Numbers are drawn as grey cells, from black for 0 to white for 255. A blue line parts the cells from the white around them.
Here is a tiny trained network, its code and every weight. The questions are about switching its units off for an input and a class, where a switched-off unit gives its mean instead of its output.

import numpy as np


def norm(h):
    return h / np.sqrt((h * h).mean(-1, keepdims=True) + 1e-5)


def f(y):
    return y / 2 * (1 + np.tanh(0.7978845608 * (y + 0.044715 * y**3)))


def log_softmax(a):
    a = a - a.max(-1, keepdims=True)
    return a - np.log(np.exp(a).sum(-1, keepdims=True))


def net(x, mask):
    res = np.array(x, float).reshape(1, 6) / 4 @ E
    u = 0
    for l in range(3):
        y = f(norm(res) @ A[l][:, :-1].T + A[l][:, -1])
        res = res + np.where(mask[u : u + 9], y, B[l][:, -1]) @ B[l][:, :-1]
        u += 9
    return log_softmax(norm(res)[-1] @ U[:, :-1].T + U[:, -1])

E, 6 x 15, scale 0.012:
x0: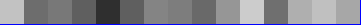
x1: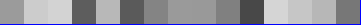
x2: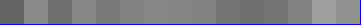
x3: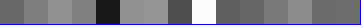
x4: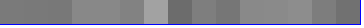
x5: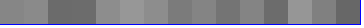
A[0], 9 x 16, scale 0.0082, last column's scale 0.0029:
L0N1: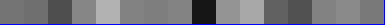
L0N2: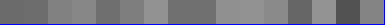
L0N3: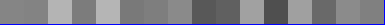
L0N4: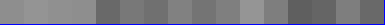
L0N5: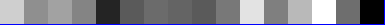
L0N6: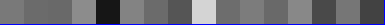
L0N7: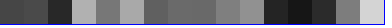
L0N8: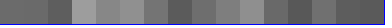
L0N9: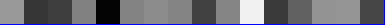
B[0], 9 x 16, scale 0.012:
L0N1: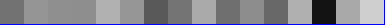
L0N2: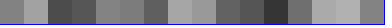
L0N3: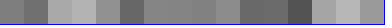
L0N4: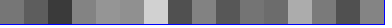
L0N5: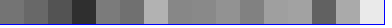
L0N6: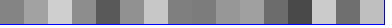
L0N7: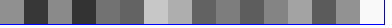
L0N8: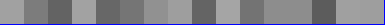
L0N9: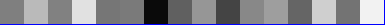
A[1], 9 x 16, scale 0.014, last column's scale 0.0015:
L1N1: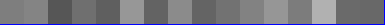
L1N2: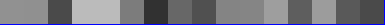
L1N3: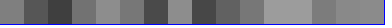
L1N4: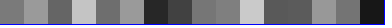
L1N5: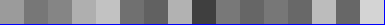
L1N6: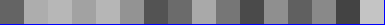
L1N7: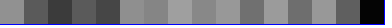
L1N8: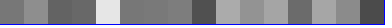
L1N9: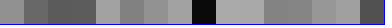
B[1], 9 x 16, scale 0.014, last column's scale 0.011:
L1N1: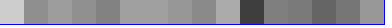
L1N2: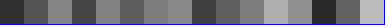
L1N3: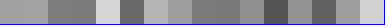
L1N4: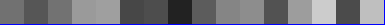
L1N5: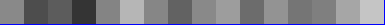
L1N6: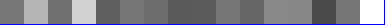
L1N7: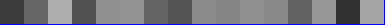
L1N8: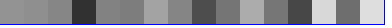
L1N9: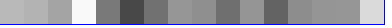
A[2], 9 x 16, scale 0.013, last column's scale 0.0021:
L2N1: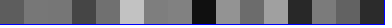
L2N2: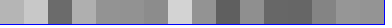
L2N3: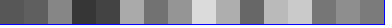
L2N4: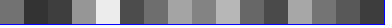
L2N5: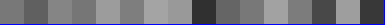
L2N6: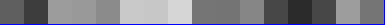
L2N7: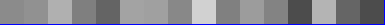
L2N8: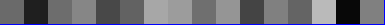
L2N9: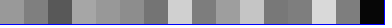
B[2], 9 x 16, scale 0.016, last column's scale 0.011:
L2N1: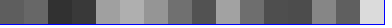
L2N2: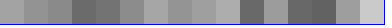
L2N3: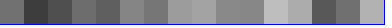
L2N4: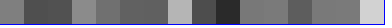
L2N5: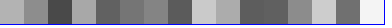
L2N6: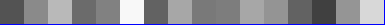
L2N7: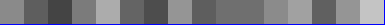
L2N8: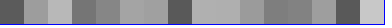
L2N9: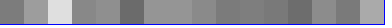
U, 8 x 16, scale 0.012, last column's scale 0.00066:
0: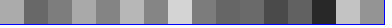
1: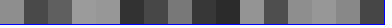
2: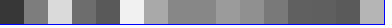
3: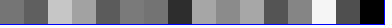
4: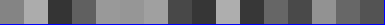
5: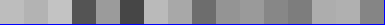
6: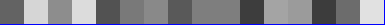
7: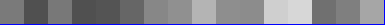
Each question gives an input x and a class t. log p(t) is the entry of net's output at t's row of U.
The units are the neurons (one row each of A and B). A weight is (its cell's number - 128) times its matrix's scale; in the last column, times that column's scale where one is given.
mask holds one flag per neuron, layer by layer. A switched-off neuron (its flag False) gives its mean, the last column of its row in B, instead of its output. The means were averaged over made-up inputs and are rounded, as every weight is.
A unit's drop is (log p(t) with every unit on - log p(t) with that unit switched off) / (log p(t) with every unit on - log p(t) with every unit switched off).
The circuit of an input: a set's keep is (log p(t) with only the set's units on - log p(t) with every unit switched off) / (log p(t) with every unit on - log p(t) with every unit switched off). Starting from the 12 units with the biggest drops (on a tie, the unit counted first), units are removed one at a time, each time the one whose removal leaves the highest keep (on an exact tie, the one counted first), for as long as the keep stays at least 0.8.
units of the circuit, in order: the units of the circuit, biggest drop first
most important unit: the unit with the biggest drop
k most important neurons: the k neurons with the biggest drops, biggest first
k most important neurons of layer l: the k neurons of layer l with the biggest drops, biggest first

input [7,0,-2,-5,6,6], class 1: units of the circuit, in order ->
L0N9
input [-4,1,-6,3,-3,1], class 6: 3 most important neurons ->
L0N7, L0N5, L1N6
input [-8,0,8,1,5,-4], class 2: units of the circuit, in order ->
L0N9, L2N6
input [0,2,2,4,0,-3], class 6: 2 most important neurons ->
L0N5, L0N7
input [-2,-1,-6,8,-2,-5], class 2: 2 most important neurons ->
L0N9, L0N6
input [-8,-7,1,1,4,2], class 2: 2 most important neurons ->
L2N6, L0N6
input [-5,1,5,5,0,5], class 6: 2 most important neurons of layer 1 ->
L1N6, L1N8
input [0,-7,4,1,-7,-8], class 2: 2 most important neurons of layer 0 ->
L0N7, L0N6
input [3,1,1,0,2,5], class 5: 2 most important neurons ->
L0N5, L1N3
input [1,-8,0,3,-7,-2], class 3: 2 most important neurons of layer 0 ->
L0N9, L0N5
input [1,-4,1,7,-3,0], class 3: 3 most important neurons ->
L0N9, L0N5, L2N8
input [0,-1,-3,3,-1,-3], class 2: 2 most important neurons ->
L0N7, L1N4
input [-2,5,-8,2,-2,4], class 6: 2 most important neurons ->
L0N7, L0N5
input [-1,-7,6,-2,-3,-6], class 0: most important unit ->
L0N7
